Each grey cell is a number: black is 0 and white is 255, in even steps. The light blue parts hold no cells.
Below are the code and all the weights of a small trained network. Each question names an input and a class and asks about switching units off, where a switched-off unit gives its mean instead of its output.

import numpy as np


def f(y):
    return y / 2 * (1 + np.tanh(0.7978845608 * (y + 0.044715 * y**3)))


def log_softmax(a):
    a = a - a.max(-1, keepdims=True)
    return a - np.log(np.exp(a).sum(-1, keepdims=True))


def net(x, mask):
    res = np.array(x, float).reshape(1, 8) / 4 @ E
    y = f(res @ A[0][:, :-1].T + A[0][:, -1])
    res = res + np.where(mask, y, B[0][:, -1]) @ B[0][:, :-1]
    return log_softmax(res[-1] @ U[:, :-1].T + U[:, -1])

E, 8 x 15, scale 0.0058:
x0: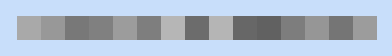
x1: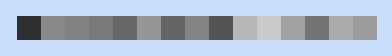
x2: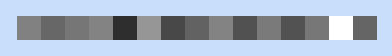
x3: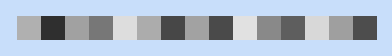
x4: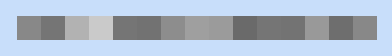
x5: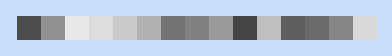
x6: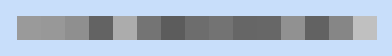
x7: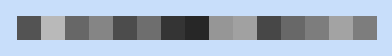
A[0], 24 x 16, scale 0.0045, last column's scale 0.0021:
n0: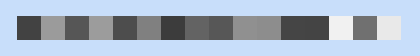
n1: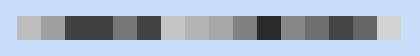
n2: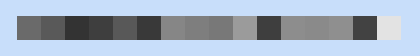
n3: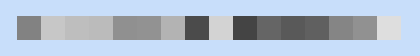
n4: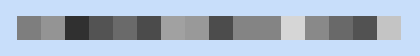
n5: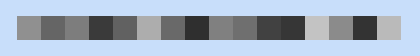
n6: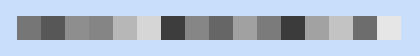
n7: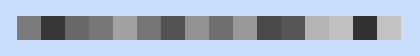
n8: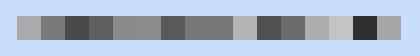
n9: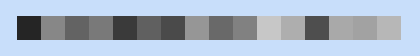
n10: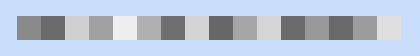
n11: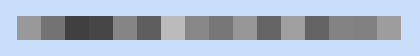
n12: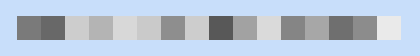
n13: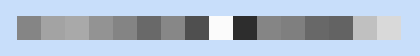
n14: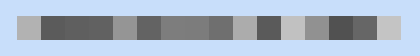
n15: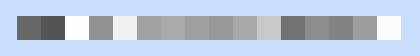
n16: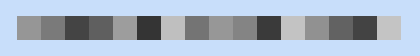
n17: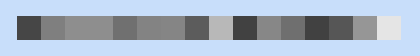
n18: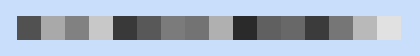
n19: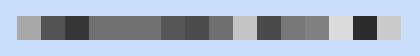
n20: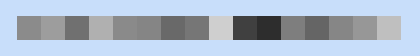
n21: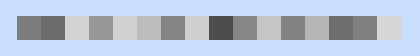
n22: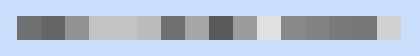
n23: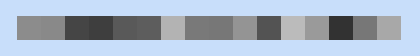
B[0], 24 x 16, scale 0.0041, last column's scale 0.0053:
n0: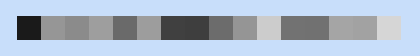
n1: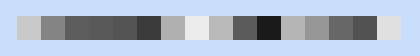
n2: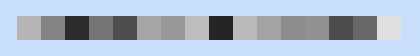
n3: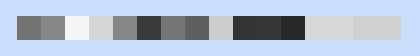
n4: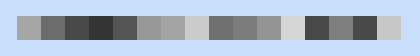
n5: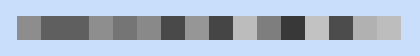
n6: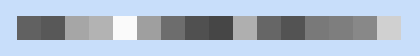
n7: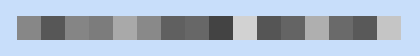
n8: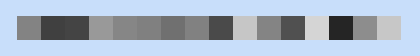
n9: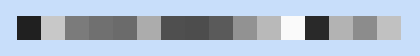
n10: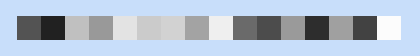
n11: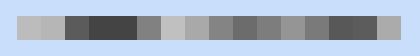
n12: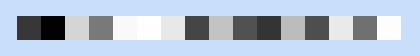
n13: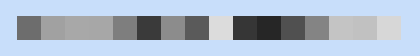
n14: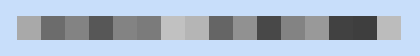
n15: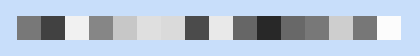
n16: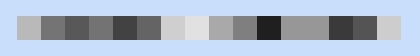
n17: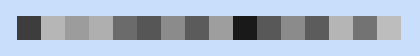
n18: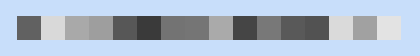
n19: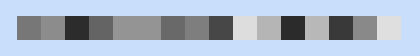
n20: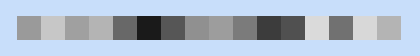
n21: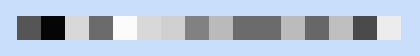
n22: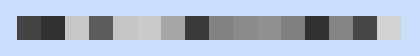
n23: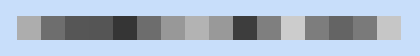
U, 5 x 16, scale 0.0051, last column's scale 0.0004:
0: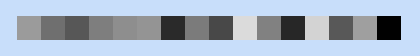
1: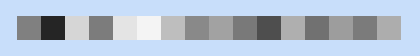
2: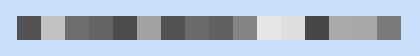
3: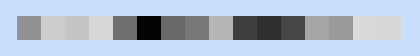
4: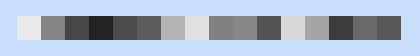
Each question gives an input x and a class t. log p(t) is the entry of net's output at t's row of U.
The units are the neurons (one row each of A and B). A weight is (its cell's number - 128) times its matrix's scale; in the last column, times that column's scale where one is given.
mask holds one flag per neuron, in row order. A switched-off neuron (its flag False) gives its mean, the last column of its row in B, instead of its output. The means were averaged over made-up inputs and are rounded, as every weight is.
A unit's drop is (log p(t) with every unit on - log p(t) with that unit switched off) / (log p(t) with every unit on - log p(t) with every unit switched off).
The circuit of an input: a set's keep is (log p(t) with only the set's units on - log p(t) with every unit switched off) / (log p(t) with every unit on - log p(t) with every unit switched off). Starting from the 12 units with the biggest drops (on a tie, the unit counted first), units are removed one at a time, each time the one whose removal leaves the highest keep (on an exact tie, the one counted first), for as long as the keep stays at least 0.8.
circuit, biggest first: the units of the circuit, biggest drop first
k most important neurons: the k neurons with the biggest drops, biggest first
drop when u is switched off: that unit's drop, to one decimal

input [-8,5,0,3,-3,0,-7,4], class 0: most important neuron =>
n19
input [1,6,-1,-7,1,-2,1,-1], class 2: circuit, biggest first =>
n9, n15
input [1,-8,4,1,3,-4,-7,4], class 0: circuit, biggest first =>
n5, n19
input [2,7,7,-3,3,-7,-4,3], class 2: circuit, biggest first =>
n9, n0
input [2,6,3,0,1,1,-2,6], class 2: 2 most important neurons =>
n9, n0
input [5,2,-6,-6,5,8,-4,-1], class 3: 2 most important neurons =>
n3, n13
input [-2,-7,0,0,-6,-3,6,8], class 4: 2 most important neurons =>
n1, n16
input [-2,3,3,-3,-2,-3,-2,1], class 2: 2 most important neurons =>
n9, n0
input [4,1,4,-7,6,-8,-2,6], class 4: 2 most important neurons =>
n2, n1
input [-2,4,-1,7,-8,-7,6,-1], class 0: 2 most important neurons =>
n19, n8
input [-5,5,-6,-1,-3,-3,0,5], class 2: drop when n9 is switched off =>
0.4
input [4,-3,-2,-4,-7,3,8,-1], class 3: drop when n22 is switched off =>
0.0
